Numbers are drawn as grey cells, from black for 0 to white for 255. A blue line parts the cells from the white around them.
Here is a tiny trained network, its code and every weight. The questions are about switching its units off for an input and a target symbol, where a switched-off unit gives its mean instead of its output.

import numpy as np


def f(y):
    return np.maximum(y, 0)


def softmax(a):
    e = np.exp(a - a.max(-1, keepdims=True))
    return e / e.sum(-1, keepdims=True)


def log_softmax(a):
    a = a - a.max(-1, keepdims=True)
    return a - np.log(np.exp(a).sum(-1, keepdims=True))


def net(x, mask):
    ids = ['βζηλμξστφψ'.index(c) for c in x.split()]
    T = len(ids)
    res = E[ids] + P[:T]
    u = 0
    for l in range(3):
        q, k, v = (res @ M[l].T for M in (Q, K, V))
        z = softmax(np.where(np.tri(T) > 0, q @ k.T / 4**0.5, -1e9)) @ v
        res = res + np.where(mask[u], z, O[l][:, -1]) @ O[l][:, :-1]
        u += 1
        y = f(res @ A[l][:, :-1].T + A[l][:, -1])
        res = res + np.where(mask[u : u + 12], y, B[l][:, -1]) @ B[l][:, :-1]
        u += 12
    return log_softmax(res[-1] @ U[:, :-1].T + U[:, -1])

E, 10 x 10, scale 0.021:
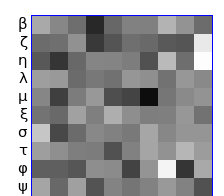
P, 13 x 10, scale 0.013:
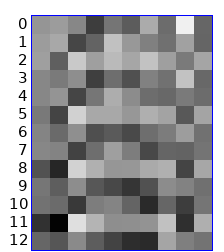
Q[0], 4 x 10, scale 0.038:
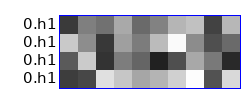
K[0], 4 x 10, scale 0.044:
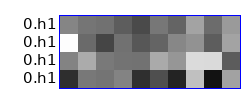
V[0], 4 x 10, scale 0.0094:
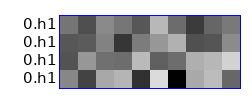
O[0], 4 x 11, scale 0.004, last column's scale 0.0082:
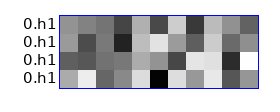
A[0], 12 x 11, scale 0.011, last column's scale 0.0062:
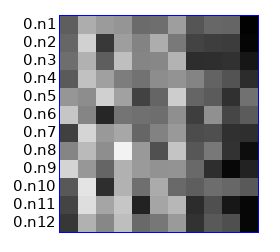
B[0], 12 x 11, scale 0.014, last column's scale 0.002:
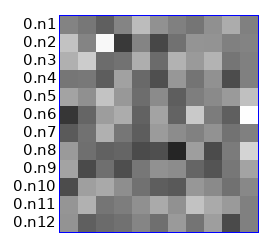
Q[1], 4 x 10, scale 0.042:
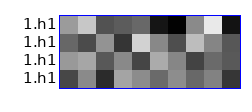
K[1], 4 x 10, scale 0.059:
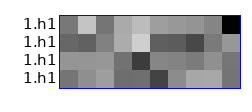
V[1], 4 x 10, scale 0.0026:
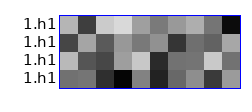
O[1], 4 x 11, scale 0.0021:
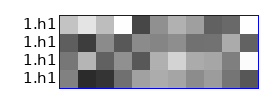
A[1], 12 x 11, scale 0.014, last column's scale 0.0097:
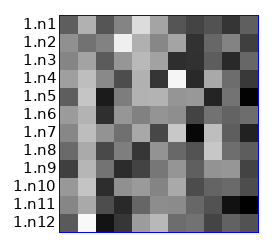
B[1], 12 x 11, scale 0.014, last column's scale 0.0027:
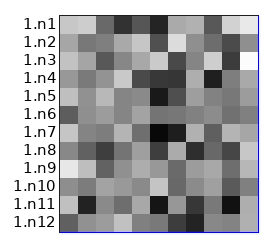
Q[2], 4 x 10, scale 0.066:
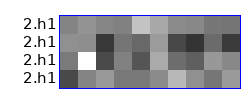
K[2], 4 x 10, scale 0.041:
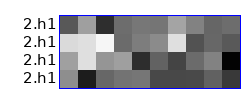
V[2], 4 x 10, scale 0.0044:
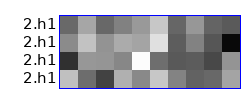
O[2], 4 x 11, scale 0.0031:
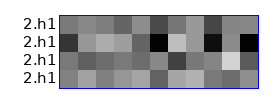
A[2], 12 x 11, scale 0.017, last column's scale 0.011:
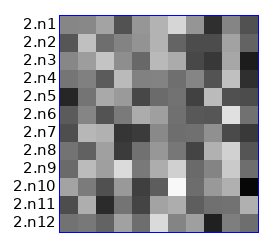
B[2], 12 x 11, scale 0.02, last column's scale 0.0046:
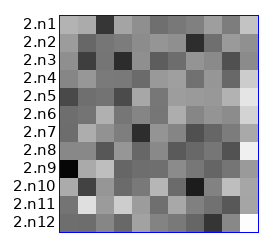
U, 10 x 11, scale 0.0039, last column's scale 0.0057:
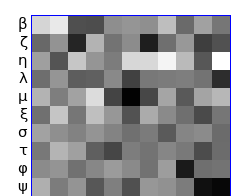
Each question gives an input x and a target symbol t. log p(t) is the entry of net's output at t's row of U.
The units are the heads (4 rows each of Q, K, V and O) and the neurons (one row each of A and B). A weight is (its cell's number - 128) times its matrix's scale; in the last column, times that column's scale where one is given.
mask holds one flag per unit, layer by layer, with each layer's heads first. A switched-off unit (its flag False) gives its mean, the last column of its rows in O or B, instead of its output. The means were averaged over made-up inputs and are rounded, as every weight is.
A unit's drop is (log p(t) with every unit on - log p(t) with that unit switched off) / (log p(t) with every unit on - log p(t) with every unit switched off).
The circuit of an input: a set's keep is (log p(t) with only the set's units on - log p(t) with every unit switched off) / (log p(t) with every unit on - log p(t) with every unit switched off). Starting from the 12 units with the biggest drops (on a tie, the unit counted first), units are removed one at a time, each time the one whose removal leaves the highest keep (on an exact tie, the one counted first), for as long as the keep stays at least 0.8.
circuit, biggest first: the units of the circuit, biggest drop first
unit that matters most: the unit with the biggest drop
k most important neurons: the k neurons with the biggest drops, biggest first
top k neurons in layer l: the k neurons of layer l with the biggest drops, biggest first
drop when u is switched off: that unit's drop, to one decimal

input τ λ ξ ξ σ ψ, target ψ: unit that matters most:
2.n3
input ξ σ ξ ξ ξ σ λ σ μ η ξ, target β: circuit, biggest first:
[1.n1, 1.n3]
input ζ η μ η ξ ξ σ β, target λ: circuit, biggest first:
[2.n5, 1.n12, 1.n11]
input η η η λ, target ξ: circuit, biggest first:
[2.n11, 1.n8]
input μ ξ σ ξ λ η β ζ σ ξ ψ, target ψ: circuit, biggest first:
[1.n11, 0.n9]
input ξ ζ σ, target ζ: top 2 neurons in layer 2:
[2.n8, 2.n1]
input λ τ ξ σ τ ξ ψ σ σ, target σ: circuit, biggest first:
[2.n10, 1.n2, 0.h1]
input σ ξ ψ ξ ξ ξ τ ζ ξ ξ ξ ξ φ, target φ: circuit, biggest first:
[2.n12, 0.h1, 1.n1]
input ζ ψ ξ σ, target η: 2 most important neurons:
[0.n6, 1.n1]
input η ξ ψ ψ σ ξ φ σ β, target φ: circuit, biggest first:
[0.h1, 2.n12]
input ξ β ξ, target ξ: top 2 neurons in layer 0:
[0.n8, 0.n6]
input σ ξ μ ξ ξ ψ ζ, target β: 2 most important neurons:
[1.n9, 0.n6]
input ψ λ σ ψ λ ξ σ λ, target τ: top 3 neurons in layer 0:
[0.n2, 0.n10, 0.n6]
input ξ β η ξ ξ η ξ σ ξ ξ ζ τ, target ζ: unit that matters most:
2.n8
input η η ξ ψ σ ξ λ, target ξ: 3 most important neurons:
[2.n11, 1.n8, 0.n6]
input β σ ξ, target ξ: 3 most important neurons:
[2.n9, 2.n1, 1.n2]
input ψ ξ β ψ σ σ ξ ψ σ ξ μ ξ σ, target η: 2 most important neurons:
[2.n8, 2.n12]
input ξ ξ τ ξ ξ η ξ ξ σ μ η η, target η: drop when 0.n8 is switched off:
0.0
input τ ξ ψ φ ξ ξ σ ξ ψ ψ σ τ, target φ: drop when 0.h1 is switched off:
0.9
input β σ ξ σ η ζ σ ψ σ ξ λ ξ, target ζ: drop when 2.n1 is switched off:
0.1
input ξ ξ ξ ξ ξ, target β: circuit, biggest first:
[1.n1]
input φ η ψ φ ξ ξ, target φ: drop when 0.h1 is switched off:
1.3
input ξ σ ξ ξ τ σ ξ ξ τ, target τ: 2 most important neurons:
[2.n9, 0.n5]
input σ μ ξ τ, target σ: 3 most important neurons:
[2.n10, 1.n8, 1.n3]
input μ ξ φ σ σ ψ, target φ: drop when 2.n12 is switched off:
0.9
